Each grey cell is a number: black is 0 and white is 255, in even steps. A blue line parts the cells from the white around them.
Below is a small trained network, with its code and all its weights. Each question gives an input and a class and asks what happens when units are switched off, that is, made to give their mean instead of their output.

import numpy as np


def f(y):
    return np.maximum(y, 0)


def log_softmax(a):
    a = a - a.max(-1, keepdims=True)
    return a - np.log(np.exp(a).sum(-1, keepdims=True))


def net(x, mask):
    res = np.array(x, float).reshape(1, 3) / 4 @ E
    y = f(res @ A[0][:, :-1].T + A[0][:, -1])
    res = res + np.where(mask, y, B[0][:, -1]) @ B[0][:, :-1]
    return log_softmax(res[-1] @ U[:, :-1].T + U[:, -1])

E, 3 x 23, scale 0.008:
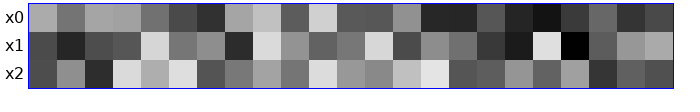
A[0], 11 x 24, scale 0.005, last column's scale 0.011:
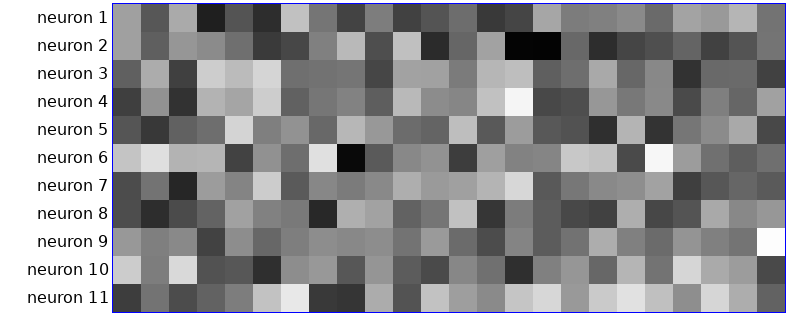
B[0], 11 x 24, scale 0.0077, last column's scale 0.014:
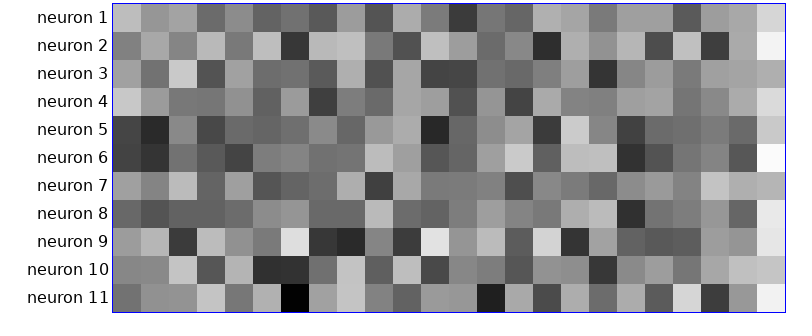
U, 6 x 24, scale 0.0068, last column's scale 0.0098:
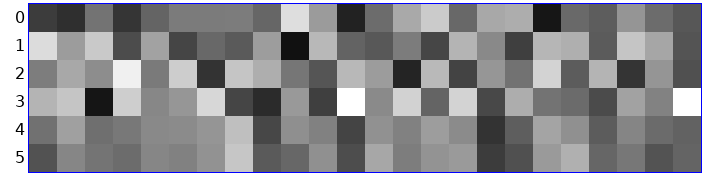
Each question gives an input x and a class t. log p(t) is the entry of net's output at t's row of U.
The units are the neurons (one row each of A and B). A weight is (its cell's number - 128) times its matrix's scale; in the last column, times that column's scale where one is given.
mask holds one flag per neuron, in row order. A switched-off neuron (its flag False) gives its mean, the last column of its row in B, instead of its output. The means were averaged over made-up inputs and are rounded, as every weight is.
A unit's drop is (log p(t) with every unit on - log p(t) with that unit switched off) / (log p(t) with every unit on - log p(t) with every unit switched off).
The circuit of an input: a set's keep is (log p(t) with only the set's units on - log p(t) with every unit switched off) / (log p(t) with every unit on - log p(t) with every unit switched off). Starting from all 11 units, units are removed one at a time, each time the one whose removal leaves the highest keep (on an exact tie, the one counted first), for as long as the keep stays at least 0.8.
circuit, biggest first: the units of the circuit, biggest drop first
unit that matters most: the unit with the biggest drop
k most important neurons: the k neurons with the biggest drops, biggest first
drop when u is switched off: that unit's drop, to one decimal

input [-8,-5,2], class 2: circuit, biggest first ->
[neuron 11]
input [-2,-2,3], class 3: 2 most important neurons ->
[neuron 10; neuron 1]
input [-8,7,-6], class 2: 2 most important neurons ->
[neuron 11; neuron 6]
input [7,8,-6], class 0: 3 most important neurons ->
[neuron 5; neuron 8; neuron 11]
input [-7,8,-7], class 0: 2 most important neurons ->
[neuron 8; neuron 5]
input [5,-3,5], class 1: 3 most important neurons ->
[neuron 11; neuron 4; neuron 3]
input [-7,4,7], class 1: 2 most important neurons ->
[neuron 4; neuron 7]
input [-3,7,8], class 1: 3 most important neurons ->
[neuron 4; neuron 7; neuron 6]
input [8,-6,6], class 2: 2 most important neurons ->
[neuron 2; neuron 8]
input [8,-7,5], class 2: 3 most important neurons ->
[neuron 2; neuron 8; neuron 5]
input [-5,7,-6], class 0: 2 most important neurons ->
[neuron 8; neuron 5]
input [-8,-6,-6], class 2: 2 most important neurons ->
[neuron 11; neuron 8]
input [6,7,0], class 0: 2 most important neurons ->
[neuron 5; neuron 8]
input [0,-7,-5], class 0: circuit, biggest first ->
[neuron 6]
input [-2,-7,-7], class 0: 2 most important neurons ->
[neuron 6; neuron 4]
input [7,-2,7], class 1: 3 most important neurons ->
[neuron 4; neuron 11; neuron 3]
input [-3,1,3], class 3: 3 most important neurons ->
[neuron 2; neuron 10; neuron 1]
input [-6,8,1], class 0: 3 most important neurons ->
[neuron 8; neuron 5; neuron 2]
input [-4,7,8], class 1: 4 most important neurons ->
[neuron 4; neuron 7; neuron 6; neuron 3]
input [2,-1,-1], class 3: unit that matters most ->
neuron 11
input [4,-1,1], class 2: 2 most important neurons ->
[neuron 2; neuron 8]
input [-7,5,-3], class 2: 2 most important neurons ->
[neuron 11; neuron 6]
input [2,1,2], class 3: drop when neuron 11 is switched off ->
0.6
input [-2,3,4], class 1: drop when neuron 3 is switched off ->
0.2
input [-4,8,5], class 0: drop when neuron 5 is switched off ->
0.3
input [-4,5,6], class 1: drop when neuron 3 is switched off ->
0.2
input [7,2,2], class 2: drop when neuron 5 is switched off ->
0.0
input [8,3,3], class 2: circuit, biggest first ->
[neuron 2]
